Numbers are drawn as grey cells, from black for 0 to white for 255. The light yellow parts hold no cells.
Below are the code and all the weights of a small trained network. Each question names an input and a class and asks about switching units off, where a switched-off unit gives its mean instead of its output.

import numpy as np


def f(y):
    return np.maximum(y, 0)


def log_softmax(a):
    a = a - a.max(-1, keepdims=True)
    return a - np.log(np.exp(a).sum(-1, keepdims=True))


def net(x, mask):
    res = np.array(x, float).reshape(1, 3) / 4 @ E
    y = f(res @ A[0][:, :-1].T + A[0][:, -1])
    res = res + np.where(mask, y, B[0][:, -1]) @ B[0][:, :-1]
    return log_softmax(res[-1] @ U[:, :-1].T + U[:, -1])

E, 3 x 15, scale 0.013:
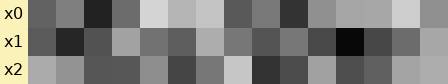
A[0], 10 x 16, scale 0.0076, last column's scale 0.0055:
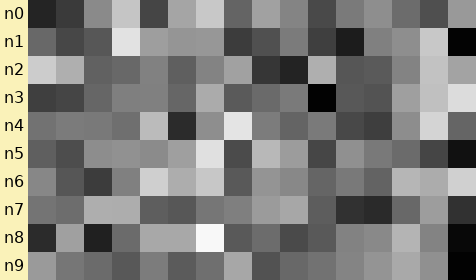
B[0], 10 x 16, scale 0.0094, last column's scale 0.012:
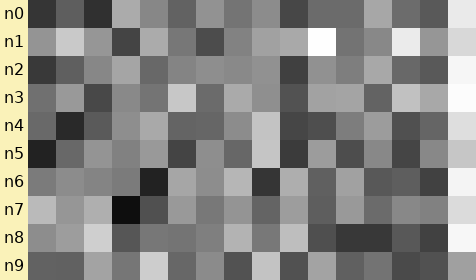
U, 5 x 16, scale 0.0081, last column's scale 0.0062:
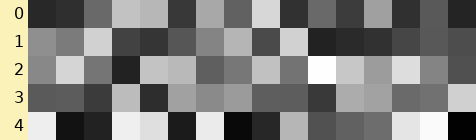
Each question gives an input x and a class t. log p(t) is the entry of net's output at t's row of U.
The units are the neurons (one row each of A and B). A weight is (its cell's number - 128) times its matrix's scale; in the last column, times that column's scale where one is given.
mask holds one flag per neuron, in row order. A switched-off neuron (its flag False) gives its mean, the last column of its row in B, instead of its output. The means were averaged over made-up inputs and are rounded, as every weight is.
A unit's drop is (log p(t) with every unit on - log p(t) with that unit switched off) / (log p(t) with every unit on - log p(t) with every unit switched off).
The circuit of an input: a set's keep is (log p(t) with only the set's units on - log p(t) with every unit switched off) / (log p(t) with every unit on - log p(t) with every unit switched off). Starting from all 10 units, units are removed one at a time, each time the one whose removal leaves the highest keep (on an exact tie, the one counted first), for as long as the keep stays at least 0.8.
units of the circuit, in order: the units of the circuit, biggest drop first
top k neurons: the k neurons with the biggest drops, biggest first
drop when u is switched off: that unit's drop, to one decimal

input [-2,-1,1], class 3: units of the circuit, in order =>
n8
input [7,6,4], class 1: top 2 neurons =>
n8; n6
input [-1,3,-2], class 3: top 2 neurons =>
n0; n8
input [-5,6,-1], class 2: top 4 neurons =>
n1; n3; n8; n6
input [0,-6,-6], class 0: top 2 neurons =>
n1; n3
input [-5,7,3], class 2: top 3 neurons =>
n1; n3; n7
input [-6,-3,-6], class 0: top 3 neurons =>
n8; n6; n0
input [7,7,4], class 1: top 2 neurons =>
n8; n6
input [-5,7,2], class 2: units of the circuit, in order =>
n1; n3
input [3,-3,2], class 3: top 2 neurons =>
n1; n7
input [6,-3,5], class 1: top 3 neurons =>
n8; n6; n0
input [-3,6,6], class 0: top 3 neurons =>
n4; n2; n9
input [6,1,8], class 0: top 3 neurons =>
n2; n4; n9
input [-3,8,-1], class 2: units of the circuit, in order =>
n1
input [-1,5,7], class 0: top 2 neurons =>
n4; n2
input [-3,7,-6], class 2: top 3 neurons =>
n1; n7; n3
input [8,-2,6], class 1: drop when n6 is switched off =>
0.4
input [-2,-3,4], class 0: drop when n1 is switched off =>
0.4
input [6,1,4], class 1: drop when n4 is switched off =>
0.0
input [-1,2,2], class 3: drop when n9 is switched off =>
0.2
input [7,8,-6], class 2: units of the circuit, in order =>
n1
